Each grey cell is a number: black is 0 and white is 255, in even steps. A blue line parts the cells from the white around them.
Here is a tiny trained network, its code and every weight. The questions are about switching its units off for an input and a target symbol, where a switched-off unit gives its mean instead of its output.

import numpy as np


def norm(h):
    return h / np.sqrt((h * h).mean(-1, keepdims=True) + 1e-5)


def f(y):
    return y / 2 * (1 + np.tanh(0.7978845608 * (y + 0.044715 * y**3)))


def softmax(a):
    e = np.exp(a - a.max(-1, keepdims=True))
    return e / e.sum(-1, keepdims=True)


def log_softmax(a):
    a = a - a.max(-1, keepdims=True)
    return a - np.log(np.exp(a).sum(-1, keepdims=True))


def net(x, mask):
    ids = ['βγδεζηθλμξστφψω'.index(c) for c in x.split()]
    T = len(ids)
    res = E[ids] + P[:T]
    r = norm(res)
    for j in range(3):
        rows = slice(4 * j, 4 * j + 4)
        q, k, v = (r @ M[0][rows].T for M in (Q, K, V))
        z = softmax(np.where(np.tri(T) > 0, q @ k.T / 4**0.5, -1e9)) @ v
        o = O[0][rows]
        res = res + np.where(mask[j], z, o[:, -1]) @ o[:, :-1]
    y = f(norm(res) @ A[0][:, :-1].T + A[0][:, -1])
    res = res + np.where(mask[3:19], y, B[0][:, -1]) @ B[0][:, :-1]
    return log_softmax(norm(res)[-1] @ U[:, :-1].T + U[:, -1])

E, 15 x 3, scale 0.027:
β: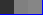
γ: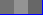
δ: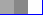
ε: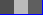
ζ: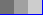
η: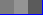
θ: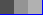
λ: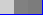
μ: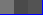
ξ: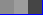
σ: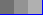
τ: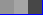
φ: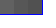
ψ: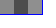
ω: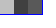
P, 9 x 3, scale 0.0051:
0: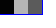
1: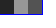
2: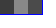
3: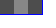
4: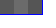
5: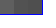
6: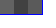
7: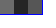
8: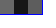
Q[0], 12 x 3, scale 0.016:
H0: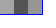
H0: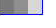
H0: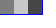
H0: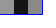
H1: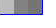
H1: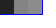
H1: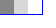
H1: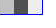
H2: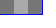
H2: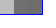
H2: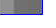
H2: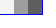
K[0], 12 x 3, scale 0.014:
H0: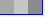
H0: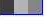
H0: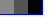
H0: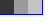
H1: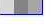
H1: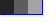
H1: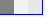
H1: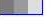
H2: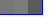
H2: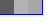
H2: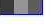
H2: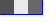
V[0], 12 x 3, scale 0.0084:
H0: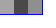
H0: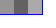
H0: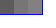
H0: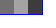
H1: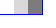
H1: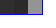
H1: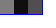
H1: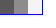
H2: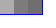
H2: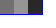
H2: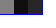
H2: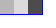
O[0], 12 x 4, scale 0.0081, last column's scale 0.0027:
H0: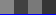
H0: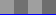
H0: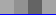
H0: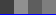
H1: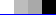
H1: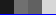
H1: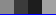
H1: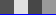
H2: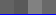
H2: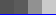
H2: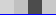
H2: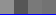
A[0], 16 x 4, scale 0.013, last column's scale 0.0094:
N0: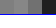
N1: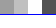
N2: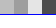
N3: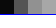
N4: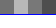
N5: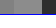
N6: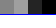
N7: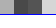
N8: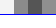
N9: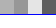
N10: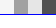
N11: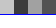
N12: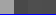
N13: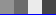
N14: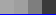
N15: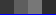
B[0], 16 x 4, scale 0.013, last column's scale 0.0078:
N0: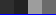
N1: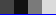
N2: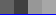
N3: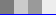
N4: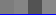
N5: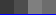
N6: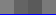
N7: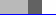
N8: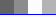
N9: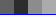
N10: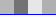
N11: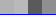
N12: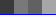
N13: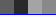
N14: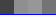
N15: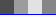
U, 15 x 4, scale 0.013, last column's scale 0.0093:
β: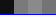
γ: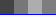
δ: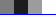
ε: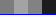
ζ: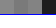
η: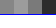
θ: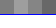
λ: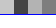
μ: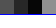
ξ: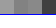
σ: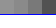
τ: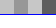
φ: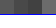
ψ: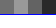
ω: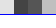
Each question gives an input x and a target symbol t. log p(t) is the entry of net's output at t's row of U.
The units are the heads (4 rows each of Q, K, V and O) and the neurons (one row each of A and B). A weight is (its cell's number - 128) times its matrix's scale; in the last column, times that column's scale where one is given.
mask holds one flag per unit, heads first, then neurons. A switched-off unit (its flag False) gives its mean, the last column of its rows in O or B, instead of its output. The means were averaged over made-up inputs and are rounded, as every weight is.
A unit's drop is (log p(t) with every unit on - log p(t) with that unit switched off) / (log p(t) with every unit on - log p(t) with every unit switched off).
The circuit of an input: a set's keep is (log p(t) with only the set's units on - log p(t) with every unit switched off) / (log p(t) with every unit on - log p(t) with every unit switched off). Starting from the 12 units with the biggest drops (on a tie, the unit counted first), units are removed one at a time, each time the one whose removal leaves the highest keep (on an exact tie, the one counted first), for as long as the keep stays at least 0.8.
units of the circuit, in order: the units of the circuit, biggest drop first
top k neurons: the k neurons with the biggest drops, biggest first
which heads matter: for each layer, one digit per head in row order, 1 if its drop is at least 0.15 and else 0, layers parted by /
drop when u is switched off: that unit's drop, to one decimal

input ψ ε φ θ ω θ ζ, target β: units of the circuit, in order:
H1, N1, N10
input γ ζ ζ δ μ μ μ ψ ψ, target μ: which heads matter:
010
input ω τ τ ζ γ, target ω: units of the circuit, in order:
H1
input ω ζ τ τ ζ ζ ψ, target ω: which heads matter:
110
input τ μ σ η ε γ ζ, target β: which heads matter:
010
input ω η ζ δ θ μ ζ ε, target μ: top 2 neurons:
N8, N10
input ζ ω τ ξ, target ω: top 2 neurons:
N7, N3
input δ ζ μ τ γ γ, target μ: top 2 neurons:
N8, N10
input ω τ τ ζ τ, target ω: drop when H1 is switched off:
0.6
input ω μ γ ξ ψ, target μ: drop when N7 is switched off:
-0.3
